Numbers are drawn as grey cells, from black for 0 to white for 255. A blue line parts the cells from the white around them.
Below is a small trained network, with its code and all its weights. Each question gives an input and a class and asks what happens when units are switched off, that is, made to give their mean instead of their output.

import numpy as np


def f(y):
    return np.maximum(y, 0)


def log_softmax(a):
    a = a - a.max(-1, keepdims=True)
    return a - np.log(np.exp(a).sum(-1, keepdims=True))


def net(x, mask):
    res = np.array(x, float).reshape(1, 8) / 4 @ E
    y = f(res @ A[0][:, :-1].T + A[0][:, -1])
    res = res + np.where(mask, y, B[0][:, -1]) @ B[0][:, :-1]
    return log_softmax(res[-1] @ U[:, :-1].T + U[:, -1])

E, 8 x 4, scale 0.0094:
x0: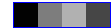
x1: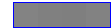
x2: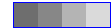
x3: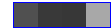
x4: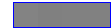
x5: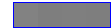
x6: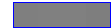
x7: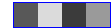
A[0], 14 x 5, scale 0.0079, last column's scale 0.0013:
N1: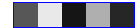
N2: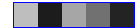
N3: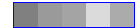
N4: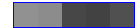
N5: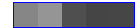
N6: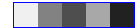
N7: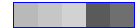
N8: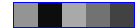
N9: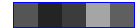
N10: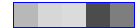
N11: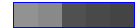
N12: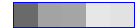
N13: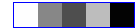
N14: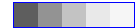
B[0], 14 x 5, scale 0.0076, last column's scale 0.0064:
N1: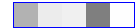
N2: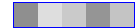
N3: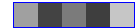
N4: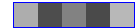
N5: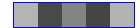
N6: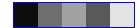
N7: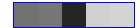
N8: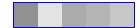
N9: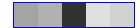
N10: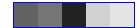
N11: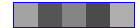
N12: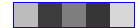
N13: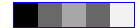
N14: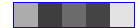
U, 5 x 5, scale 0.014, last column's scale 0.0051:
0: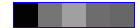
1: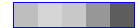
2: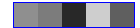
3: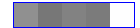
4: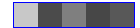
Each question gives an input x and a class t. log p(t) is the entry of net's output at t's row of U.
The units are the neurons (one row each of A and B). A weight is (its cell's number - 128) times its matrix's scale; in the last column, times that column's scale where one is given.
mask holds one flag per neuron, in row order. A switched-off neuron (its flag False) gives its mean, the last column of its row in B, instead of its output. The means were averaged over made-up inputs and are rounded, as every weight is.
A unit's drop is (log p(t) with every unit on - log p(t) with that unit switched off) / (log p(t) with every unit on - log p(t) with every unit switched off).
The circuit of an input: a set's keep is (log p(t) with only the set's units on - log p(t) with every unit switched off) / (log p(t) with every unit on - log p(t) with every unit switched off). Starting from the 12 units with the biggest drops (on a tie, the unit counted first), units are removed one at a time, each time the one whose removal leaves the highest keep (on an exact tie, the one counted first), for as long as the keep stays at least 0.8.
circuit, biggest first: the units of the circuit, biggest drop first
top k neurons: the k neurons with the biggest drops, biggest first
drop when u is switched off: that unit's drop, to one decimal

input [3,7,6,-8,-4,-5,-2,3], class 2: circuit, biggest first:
[N10; N7]
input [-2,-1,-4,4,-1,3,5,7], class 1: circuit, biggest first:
[N1]
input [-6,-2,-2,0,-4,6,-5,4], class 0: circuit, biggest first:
[N13; N6]
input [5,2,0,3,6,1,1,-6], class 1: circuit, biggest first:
[N8; N13; N2]
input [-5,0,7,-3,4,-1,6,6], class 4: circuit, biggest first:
[N12; N3]
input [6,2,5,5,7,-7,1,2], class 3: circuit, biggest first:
[N13; N6; N14]
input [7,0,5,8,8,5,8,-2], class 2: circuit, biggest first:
[N9; N13]
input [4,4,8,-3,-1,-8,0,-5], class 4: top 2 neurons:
[N14; N12]
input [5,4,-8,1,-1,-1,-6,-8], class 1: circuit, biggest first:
[N8; N2]
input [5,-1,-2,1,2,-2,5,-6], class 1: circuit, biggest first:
[N8; N13; N2]
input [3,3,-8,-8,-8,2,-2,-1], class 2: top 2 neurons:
[N10; N7]
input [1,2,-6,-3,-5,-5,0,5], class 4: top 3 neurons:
[N5; N4; N8]
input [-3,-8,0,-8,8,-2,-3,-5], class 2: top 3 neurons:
[N10; N7; N1]
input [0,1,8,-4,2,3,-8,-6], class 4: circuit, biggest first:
[N14]
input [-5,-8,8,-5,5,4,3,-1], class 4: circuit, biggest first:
[N12; N14]
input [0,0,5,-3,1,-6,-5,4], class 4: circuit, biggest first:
[N12; N14; N3]
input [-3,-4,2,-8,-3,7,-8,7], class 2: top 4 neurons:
[N10; N7; N2; N8]
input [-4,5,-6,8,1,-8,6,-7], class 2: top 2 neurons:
[N9; N1]
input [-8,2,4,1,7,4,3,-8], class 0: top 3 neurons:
[N13; N6; N1]
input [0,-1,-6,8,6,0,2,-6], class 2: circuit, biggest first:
[N9]
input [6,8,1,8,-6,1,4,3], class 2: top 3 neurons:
[N9; N13; N6]
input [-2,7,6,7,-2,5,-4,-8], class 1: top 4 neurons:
[N2; N8; N10; N7]
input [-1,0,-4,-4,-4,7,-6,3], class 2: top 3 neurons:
[N10; N7; N12]
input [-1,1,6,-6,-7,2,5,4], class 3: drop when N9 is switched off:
0.2
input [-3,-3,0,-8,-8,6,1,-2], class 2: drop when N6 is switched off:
0.0
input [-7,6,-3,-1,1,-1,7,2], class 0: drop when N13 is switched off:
0.3
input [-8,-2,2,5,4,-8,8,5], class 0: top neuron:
[N13]
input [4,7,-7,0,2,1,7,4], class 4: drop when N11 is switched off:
0.1
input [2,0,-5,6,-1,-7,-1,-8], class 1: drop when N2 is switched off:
0.2
